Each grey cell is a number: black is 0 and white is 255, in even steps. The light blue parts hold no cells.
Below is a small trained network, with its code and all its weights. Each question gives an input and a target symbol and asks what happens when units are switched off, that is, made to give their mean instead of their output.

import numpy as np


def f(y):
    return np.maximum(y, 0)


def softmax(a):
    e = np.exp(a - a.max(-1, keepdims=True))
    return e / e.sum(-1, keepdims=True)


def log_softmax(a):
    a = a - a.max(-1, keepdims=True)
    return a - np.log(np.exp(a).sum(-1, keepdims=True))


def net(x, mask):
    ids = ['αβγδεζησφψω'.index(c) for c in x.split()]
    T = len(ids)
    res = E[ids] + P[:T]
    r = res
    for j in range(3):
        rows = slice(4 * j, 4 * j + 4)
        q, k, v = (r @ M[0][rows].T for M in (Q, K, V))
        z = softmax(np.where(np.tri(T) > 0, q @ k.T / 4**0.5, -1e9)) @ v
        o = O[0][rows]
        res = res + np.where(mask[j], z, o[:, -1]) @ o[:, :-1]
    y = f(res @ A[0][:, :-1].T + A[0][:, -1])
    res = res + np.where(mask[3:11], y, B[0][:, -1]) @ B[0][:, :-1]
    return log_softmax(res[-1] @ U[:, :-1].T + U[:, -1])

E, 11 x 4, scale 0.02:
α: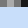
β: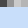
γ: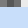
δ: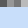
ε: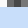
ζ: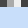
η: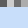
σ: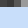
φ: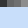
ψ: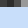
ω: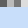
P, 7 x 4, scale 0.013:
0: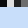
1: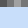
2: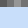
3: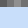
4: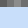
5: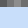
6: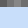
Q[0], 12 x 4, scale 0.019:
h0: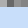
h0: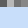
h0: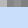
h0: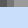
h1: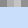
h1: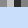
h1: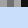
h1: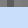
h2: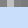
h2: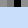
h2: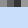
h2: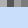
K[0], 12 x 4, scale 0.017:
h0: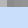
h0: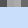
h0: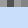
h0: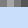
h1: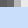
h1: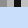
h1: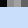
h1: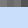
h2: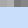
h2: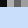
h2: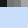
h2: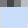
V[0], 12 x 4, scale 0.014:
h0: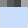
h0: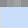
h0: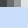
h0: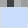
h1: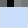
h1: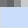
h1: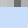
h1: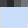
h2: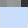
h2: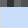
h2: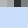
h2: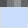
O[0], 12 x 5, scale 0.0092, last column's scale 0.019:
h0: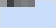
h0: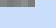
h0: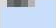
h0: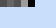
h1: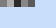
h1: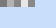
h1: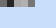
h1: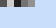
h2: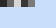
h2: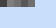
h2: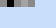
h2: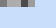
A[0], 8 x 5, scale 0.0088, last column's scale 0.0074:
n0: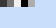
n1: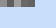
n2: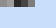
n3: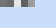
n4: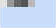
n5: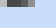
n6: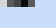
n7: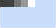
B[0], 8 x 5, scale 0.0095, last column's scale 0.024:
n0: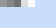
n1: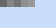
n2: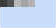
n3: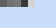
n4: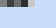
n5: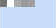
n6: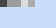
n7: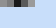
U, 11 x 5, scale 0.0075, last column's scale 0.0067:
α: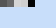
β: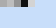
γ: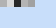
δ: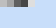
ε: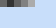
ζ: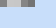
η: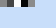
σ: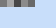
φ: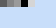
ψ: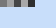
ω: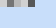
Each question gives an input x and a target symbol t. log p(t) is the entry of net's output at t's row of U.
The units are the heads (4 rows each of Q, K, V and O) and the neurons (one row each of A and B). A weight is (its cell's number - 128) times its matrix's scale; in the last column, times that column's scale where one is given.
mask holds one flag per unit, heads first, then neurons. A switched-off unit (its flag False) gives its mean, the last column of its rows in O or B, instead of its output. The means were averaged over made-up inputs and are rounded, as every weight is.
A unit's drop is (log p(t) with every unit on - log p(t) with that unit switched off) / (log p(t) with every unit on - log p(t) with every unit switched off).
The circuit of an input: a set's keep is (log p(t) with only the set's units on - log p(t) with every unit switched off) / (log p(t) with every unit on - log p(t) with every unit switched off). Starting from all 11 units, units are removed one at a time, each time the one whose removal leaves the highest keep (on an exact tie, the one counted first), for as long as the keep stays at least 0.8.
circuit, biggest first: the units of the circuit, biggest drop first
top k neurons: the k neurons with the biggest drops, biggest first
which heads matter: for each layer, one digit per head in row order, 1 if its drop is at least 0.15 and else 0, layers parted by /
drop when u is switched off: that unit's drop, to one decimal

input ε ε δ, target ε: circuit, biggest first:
(h2 n7)
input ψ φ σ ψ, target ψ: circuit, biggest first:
(n2 h1)
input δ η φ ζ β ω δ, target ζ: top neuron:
(n4)
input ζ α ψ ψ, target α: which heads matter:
011
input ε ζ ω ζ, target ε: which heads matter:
101
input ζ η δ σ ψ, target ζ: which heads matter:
101
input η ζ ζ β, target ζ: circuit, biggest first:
(n0 h2)
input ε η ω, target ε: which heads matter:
011
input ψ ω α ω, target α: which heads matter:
111
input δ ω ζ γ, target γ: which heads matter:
010
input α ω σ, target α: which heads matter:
010
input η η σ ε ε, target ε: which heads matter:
110
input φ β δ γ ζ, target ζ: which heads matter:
001
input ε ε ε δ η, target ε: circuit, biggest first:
(h2)
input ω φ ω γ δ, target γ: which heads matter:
011
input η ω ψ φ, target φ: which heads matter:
110
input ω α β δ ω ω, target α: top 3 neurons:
(n0 n4 n5)
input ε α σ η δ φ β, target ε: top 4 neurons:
(n7 n5 n0 n6)
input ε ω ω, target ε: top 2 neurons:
(n7 n0)
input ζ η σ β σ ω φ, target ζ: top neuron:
(n2)
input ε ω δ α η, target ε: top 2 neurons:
(n0 n7)
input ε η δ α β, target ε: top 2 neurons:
(n7 n5)
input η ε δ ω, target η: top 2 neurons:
(n0 n6)
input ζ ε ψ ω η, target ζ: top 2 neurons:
(n0 n4)
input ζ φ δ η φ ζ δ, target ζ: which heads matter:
101
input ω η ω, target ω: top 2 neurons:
(n3 n7)
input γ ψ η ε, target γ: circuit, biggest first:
(h2)
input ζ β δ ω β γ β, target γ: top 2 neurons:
(n3 n2)
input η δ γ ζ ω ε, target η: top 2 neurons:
(n0 n3)
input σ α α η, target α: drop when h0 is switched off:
0.2
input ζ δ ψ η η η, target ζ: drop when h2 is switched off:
0.3
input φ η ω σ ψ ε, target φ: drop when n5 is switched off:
0.0
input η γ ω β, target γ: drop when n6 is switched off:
-0.1
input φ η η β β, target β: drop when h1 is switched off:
0.1
